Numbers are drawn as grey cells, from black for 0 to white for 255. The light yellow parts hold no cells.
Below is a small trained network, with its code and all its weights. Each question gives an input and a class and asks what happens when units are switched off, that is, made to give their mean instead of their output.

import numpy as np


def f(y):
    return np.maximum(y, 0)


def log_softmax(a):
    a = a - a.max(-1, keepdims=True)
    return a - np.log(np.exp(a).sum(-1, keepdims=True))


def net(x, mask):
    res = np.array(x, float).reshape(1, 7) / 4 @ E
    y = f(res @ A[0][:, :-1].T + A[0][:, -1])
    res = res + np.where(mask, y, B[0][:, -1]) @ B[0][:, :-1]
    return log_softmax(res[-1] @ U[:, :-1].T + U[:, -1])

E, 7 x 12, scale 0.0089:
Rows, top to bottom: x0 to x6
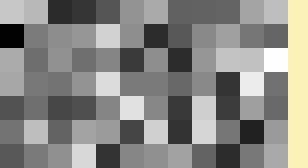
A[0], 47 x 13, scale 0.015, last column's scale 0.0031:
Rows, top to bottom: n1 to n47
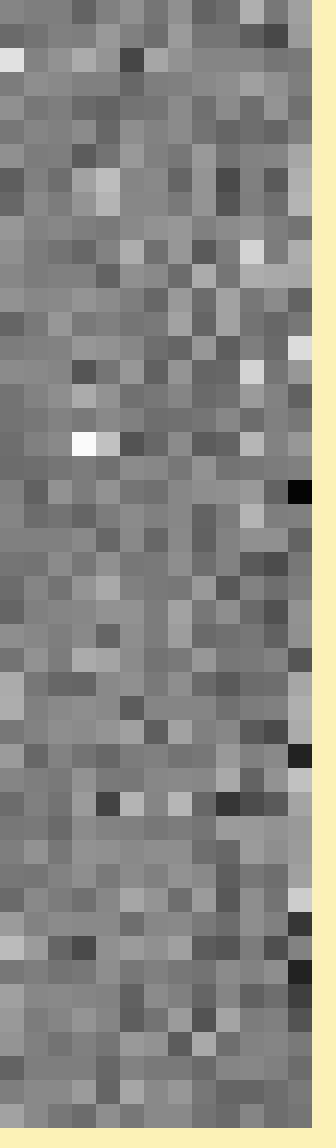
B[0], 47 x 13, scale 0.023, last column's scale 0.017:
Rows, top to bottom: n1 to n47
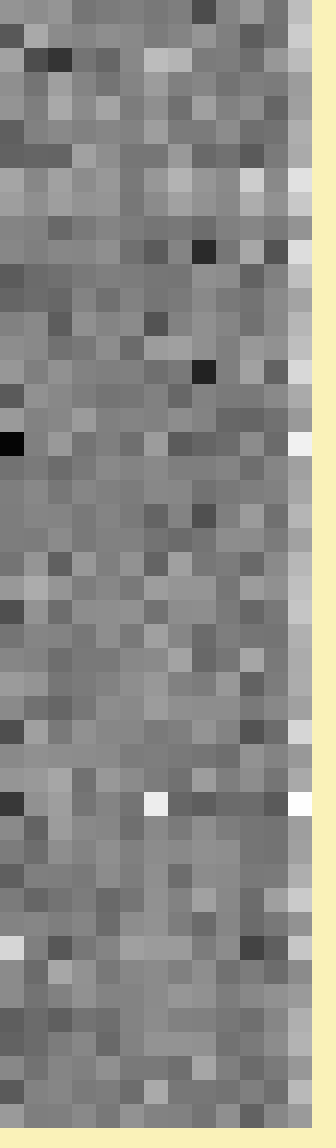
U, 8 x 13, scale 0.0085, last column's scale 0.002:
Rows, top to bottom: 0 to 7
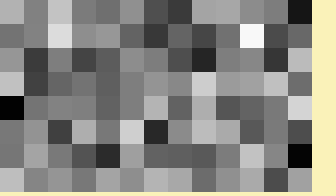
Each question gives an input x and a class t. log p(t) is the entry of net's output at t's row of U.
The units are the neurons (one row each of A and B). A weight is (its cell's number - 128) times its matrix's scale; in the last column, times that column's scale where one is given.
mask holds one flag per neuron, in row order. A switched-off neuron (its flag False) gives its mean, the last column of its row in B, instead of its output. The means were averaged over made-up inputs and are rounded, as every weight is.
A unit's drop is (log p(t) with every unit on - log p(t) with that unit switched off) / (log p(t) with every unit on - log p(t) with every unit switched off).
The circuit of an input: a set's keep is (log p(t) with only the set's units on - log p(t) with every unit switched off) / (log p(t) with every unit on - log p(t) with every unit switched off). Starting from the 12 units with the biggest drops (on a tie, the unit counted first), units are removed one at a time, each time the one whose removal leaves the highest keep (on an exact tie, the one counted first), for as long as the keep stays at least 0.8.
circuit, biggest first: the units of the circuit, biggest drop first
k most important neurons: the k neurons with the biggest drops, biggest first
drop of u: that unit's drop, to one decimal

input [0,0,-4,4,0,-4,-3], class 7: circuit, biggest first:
(n40)
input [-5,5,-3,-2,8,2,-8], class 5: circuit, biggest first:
(n34 n19)
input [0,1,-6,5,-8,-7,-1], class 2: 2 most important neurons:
(n16 n11)
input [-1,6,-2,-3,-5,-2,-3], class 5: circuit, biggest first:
(n34 n14)
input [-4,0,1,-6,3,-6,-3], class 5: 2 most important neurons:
(n19 n34)
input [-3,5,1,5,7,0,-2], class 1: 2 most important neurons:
(n40 n3)
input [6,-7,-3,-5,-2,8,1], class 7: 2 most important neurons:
(n19 n40)
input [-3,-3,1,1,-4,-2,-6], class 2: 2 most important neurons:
(n8 n9)
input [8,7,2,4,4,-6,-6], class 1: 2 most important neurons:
(n11 n3)
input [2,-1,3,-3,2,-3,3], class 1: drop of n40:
0.2
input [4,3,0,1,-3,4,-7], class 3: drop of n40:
0.0
